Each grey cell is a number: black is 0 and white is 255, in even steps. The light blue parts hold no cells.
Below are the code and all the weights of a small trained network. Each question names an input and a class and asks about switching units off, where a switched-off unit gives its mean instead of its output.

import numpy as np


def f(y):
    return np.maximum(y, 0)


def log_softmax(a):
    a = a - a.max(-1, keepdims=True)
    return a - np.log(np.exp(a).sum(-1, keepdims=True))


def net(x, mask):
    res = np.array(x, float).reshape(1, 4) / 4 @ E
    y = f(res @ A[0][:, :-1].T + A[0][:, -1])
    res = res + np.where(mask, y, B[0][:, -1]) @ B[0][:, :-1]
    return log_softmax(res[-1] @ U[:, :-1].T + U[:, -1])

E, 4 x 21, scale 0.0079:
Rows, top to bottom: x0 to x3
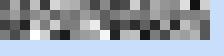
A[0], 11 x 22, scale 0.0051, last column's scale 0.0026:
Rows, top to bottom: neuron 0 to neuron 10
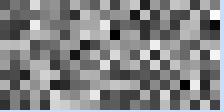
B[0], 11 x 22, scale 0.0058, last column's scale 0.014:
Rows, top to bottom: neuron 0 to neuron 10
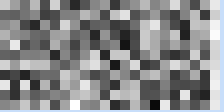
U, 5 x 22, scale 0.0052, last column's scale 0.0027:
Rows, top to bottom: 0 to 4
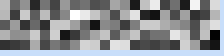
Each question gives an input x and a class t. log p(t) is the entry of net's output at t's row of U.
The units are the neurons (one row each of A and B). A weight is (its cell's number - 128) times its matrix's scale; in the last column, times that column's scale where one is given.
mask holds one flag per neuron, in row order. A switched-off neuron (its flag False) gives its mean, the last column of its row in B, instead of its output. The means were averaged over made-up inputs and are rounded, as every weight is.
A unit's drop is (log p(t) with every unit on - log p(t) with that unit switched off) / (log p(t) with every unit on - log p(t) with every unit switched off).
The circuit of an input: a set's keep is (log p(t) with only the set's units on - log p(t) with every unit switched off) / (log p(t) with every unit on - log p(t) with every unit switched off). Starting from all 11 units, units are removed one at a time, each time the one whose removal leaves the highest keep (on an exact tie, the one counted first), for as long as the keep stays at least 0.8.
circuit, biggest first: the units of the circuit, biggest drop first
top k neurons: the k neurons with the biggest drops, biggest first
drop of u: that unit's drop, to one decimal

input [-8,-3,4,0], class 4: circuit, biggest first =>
[neuron 1; neuron 9]
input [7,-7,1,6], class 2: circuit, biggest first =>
[neuron 3]
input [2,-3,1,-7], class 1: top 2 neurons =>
[neuron 3; neuron 10]
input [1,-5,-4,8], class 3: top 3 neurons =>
[neuron 0; neuron 10; neuron 9]
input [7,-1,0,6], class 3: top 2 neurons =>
[neuron 6; neuron 0]
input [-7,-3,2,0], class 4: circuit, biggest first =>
[neuron 3; neuron 1]
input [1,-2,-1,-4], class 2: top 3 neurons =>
[neuron 8; neuron 1; neuron 5]
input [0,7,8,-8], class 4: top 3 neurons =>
[neuron 8; neuron 1; neuron 6]
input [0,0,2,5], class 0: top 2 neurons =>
[neuron 10; neuron 2]
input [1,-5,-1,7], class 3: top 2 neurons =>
[neuron 0; neuron 6]
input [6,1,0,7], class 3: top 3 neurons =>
[neuron 6; neuron 0; neuron 4]
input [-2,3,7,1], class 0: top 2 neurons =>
[neuron 2; neuron 3]
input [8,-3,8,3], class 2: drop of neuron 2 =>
0.1
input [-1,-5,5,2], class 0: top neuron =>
[neuron 2]
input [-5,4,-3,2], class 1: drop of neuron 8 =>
0.3
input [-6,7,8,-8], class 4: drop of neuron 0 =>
0.0
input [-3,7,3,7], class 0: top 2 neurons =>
[neuron 3; neuron 2]
